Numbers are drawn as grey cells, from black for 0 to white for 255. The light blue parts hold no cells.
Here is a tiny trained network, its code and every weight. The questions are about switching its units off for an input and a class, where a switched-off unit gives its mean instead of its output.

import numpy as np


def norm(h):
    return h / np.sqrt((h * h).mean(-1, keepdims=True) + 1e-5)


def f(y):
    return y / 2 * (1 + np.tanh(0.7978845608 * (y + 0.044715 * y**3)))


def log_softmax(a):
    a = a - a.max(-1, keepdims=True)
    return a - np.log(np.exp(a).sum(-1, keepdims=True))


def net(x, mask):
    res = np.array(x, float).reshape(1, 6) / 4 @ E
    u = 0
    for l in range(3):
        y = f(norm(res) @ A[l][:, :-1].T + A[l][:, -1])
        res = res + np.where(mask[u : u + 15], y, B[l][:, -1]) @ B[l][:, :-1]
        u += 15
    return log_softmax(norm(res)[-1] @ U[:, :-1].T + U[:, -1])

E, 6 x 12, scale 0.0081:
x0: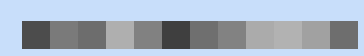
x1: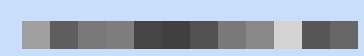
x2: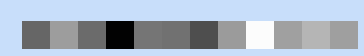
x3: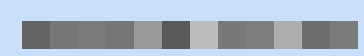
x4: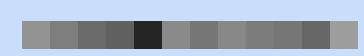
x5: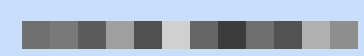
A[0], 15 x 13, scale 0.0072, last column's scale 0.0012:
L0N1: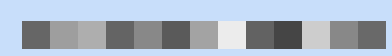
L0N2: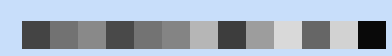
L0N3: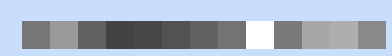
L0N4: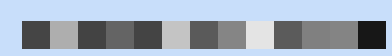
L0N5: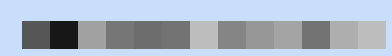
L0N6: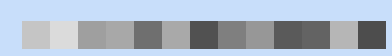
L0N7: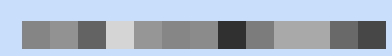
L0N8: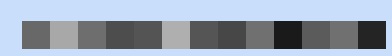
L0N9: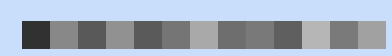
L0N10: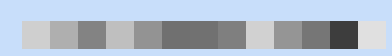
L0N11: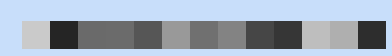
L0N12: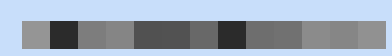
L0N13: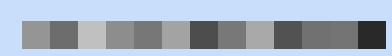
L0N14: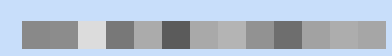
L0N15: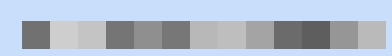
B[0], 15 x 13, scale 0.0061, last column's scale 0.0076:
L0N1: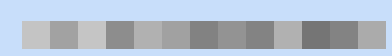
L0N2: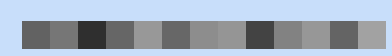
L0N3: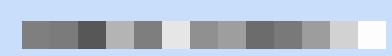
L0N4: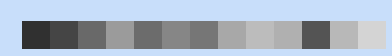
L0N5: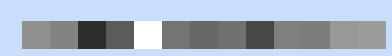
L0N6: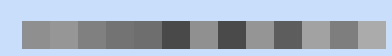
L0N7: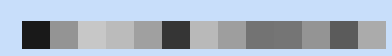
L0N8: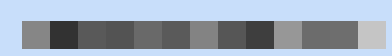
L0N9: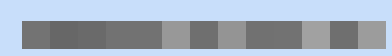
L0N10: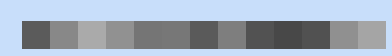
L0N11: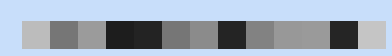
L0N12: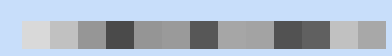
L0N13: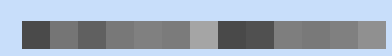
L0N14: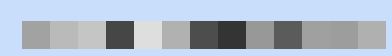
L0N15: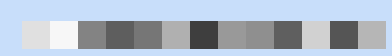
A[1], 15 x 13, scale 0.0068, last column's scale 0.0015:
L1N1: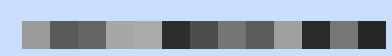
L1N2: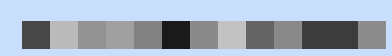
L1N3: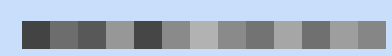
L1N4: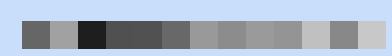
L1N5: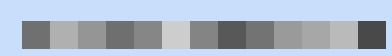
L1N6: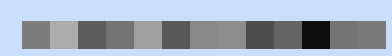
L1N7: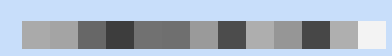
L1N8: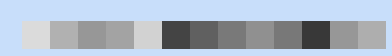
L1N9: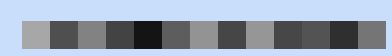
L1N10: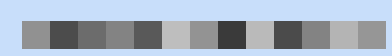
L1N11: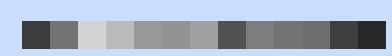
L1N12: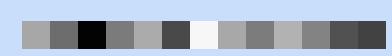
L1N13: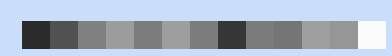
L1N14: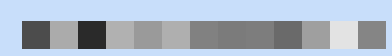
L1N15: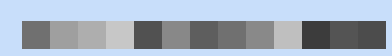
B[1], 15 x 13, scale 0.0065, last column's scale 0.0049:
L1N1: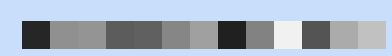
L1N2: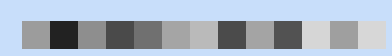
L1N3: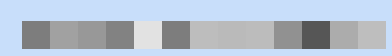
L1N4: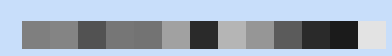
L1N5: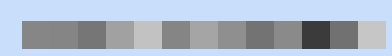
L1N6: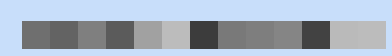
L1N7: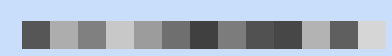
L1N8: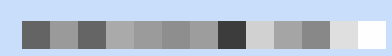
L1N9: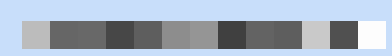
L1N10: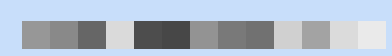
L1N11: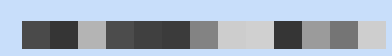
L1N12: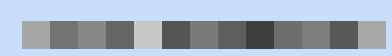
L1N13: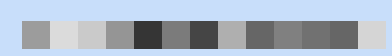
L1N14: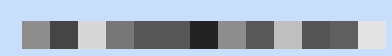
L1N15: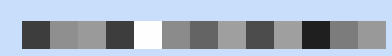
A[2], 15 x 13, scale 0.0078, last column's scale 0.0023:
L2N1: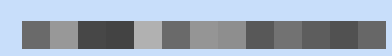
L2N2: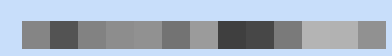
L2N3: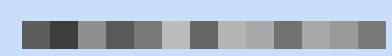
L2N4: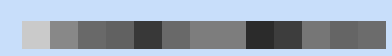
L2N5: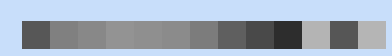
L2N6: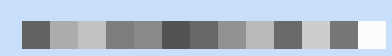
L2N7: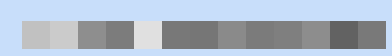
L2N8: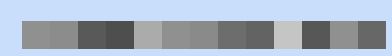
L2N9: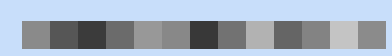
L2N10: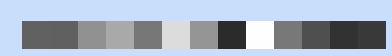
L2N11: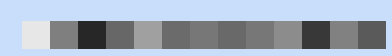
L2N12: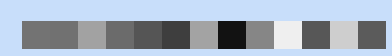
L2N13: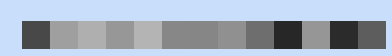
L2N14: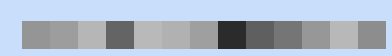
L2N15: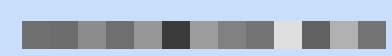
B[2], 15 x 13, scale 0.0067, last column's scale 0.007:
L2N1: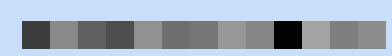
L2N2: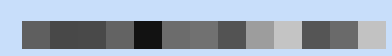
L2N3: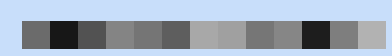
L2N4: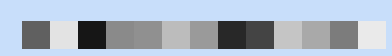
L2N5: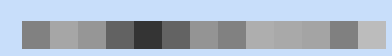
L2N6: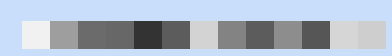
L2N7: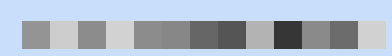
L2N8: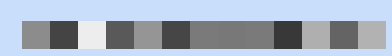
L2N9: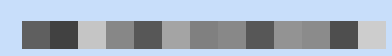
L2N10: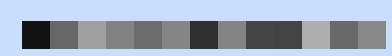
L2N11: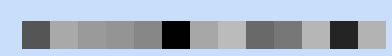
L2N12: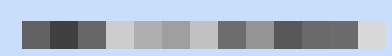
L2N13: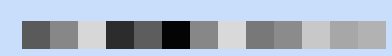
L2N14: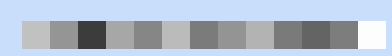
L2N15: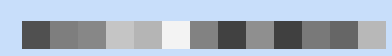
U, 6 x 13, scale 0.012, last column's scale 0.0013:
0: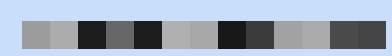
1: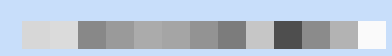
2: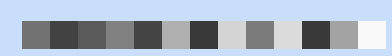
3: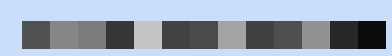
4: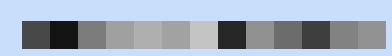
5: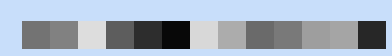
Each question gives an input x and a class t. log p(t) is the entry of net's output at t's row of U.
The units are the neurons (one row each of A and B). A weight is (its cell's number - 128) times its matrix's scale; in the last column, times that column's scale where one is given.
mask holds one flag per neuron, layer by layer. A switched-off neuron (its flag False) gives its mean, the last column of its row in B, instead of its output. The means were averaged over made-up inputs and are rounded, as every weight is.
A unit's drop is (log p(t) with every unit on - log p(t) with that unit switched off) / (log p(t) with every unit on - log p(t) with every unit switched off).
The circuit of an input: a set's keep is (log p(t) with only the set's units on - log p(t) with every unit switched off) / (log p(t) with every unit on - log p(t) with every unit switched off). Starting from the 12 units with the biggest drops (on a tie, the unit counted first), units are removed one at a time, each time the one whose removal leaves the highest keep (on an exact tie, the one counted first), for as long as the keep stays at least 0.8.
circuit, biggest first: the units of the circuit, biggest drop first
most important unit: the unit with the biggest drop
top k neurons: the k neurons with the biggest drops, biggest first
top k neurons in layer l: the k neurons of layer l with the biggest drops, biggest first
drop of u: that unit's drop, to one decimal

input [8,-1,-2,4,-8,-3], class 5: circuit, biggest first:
(L1N11, L2N6)
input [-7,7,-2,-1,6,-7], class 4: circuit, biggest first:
(L1N1, L2N12)
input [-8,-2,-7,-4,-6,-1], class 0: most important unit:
L2N4
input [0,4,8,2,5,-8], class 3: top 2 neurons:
(L0N2, L0N5)
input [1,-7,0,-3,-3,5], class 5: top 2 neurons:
(L0N7, L1N11)
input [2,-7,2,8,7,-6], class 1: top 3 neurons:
(L0N14, L0N1, L0N15)
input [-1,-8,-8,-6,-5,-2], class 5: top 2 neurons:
(L2N13, L1N11)
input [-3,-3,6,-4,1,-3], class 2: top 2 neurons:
(L0N4, L0N3)
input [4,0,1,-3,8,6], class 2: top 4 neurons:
(L0N4, L0N3, L1N3, L0N15)
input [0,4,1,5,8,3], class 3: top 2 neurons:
(L0N2, L2N11)
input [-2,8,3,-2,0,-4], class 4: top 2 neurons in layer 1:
(L1N1, L1N13)
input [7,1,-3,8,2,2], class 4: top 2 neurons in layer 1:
(L1N1, L1N2)
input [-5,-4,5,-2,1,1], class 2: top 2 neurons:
(L0N4, L0N3)
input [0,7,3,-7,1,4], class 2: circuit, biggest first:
(L0N4)
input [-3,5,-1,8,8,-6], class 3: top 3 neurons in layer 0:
(L0N2, L0N7, L0N1)
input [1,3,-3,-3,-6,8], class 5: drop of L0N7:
1.0
